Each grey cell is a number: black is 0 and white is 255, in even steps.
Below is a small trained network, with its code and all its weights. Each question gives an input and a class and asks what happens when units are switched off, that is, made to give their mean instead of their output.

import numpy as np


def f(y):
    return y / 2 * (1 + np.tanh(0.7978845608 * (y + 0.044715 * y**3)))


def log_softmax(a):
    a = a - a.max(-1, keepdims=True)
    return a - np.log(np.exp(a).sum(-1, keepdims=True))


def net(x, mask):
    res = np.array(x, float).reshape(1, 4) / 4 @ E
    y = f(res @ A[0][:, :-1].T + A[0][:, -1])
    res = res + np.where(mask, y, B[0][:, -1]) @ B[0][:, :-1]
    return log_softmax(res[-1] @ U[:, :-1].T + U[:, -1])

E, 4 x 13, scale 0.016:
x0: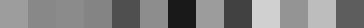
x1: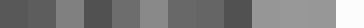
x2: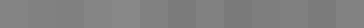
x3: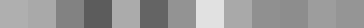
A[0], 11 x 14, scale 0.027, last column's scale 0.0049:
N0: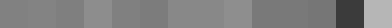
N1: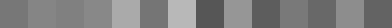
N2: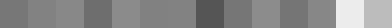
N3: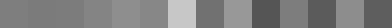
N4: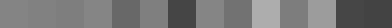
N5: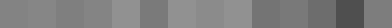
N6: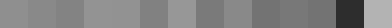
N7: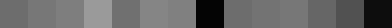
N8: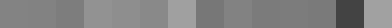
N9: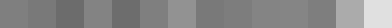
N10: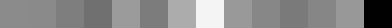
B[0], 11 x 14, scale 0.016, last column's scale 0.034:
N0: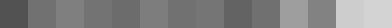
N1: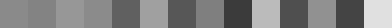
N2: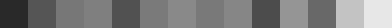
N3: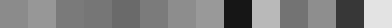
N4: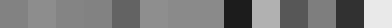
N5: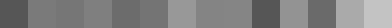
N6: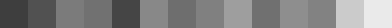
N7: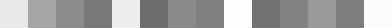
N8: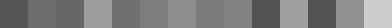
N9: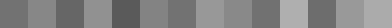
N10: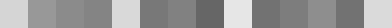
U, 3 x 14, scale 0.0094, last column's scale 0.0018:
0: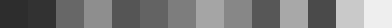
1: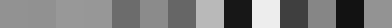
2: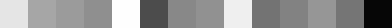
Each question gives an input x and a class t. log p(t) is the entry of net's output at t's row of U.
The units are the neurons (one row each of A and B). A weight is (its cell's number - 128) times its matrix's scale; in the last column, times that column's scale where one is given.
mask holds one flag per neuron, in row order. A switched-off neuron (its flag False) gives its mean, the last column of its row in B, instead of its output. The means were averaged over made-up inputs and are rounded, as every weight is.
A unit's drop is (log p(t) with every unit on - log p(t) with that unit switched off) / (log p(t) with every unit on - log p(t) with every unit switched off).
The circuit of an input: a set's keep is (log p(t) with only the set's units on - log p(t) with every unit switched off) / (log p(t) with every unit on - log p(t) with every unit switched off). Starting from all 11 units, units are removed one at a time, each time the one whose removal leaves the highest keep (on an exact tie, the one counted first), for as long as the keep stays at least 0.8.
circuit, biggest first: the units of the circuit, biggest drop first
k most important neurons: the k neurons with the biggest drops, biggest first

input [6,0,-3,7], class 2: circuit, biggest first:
(N10)
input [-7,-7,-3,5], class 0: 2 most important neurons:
(N6 N5)
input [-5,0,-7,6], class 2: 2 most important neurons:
(N10 N4)
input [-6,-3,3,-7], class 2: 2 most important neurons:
(N7 N4)
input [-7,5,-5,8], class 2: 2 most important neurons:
(N10 N4)
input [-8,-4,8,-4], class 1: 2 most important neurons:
(N3 N1)
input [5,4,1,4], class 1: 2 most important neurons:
(N7 N6)
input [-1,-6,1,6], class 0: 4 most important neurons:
(N7 N6 N0 N5)
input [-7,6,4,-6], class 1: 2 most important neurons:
(N1 N3)
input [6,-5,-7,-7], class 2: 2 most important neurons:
(N7 N3)
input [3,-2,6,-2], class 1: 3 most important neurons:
(N2 N4 N10)
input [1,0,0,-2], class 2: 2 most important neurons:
(N3 N1)
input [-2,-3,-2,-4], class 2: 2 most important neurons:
(N7 N2)
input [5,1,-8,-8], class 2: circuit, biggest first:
(N7)
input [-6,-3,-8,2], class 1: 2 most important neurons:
(N3 N1)
